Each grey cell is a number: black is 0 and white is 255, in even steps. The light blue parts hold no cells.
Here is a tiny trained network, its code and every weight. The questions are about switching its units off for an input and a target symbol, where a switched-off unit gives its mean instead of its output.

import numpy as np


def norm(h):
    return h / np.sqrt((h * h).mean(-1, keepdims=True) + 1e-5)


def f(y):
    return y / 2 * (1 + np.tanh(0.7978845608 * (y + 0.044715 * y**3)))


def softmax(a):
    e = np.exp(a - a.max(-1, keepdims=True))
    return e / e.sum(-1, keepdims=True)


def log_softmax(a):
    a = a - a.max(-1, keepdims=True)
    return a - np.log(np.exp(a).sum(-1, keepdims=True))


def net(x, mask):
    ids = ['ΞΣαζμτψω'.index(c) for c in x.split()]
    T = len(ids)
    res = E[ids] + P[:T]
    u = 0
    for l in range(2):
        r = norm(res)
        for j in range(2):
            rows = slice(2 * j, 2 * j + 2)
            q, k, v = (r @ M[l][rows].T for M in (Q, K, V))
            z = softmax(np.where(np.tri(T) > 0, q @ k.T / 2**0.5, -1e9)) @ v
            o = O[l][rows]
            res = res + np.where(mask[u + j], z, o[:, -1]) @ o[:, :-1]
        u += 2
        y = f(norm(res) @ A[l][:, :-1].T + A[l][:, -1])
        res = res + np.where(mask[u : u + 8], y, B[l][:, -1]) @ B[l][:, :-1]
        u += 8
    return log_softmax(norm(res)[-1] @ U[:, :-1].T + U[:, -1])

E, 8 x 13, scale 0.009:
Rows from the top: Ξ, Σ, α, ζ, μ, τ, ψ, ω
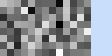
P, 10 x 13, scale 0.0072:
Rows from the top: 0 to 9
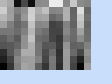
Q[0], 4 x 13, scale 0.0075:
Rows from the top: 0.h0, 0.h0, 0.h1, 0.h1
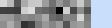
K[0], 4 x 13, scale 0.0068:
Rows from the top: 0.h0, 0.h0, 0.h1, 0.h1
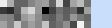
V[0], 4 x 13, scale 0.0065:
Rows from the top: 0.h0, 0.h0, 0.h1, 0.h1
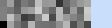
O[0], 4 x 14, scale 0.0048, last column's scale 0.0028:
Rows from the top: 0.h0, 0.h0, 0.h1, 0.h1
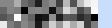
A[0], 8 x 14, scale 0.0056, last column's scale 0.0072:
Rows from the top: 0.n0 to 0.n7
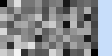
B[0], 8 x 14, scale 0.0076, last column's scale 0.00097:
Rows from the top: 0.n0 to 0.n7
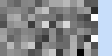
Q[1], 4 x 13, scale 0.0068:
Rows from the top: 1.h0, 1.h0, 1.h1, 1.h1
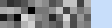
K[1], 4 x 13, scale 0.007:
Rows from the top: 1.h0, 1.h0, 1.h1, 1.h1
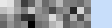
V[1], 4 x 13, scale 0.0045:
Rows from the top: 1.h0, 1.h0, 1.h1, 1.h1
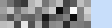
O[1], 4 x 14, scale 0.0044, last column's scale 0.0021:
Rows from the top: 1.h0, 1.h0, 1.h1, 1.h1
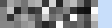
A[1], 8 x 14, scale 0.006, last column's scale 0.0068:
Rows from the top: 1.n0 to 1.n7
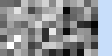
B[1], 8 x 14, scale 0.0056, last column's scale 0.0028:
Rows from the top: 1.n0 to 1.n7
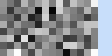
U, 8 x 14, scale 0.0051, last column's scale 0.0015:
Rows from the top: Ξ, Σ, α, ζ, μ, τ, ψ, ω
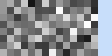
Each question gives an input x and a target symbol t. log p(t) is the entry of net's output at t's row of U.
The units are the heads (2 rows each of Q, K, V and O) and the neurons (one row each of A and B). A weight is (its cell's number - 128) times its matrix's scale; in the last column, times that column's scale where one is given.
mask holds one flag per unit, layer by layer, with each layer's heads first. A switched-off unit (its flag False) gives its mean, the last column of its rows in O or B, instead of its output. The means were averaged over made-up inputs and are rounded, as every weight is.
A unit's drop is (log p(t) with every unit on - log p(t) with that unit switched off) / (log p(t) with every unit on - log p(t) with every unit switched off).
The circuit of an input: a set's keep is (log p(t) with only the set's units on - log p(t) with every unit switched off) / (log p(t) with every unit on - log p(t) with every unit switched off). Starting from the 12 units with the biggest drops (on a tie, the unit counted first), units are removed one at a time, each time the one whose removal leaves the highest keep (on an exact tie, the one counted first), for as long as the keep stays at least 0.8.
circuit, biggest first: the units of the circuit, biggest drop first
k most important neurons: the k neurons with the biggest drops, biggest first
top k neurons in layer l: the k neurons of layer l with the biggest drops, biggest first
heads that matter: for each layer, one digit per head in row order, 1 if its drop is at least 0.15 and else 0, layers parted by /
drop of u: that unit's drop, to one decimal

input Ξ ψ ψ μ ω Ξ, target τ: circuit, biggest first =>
[0.h0]
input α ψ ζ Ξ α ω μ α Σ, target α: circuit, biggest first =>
[0.h1; 1.n7]
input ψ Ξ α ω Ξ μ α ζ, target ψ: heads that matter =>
00 / 01
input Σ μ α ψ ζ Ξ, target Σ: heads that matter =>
01 / 11
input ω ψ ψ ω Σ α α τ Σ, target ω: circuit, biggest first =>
[1.h0; 1.n5]
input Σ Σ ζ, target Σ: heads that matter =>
01 / 11
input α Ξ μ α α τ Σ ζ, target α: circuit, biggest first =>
[0.h1; 1.n7]
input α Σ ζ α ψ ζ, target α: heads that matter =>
01 / 00
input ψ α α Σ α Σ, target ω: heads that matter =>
10 / 00
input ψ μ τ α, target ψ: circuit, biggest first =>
[0.h0; 1.h1]
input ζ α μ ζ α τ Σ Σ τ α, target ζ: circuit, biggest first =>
[0.h1; 1.h1]
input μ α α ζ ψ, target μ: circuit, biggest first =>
[1.h1; 0.h1]
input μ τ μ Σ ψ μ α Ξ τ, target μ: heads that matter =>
11 / 01
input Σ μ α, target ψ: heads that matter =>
11 / 00
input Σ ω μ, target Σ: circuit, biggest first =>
[0.h1; 1.h1; 1.h0]
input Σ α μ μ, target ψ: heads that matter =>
11 / 00
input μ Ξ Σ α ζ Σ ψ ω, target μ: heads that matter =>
01 / 01
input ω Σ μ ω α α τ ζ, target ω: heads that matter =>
10 / 10
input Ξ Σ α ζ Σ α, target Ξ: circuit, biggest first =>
[1.h0; 0.h0]
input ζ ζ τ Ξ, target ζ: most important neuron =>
[0.n3]
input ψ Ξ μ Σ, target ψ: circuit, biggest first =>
[0.h1; 0.h0]
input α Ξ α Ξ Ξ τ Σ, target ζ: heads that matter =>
01 / 00
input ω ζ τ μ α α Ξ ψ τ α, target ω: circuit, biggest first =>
[1.h0; 1.n5]
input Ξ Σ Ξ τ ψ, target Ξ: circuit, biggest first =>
[1.h0; 0.n7; 0.h1]
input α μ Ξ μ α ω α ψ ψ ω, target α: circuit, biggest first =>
[0.h1]
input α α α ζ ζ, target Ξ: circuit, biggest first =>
[0.h0; 1.h0]
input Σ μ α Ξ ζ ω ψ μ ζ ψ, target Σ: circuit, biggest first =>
[1.h0; 0.h1]
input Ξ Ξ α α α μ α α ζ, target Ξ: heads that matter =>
10 / 10
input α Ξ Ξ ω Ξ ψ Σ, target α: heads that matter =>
01 / 00
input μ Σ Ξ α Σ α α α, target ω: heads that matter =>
10 / 00
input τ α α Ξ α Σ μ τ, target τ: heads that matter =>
01 / 11
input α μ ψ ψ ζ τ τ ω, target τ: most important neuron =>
[0.n2]
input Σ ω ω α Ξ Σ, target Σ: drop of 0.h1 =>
0.3
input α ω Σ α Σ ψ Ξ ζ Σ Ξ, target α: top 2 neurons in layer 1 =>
[1.n7; 1.n6]
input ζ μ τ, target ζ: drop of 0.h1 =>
0.5
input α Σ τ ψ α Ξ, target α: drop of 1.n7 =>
0.2
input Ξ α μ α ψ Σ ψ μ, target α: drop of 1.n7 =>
0.2
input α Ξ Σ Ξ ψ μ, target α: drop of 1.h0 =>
0.0
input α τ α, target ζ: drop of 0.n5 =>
0.1
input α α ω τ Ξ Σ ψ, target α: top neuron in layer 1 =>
[1.n7]
